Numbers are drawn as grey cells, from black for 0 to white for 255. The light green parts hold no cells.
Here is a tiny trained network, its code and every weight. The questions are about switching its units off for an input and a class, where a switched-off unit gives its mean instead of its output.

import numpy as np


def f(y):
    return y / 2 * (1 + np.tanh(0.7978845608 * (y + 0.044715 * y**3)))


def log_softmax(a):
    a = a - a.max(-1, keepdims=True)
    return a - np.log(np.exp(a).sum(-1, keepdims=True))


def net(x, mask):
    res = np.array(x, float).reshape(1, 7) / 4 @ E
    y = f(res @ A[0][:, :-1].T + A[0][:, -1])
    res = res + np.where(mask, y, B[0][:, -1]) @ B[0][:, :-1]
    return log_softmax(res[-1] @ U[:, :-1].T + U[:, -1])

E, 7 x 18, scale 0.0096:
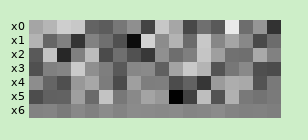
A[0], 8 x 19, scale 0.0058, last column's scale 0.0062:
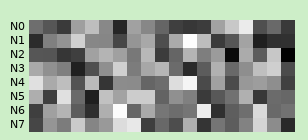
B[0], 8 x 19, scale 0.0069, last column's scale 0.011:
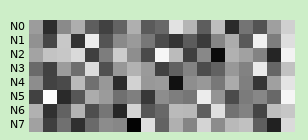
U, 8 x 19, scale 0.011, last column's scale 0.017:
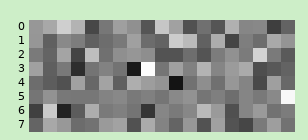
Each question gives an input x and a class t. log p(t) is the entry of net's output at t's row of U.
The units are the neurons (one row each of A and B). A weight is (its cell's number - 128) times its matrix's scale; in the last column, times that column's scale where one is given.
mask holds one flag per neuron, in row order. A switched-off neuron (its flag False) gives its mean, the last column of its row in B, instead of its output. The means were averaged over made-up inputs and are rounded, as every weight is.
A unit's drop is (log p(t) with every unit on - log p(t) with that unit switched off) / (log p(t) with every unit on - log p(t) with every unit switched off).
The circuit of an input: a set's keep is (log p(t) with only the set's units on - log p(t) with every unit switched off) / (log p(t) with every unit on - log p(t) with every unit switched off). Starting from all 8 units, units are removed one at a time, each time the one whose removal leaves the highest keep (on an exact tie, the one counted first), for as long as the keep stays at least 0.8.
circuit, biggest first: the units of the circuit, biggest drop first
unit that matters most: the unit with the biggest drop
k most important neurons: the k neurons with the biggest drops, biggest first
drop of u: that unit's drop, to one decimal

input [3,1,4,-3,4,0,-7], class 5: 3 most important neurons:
N2, N5, N1
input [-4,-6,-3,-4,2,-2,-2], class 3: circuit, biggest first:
N7
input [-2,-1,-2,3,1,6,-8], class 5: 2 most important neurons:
N4, N0
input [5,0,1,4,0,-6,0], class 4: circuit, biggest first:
N4, N2
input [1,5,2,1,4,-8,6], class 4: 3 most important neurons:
N4, N7, N0
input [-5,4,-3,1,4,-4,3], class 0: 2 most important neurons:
N2, N7
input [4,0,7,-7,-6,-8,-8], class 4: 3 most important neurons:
N4, N1, N5
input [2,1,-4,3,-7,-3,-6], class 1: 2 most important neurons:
N6, N2
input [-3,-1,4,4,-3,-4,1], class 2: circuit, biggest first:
N5, N1
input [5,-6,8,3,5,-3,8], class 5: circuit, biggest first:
N5, N2
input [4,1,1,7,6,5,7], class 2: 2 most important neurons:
N1, N2
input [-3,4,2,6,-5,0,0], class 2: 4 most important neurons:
N1, N0, N7, N5
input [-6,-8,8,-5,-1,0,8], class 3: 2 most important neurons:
N7, N5
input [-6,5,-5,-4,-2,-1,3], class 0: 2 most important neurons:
N2, N7
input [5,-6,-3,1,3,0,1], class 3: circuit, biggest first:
N7, N2
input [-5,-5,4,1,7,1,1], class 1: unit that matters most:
N0
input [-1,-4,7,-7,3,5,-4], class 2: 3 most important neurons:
N5, N3, N4
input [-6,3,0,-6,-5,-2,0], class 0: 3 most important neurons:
N2, N1, N0
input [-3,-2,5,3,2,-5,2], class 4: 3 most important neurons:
N4, N5, N0
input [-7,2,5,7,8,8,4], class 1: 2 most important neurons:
N0, N4
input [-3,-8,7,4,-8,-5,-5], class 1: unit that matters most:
N6
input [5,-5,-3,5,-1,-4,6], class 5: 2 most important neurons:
N2, N3
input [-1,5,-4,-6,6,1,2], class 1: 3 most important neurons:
N0, N1, N7
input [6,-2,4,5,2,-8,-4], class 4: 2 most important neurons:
N4, N2
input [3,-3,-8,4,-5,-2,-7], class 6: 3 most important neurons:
N5, N2, N0
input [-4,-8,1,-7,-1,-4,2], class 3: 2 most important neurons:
N7, N1
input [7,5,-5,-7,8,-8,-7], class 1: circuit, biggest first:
N2
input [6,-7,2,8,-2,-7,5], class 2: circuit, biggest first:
N1, N2
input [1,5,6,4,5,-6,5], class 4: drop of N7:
0.4
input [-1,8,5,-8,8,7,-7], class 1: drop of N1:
0.2
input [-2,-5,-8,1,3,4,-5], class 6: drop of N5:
0.8
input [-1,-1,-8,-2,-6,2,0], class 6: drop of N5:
1.3
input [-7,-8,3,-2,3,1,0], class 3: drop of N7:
1.1
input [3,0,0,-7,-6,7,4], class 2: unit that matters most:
N3
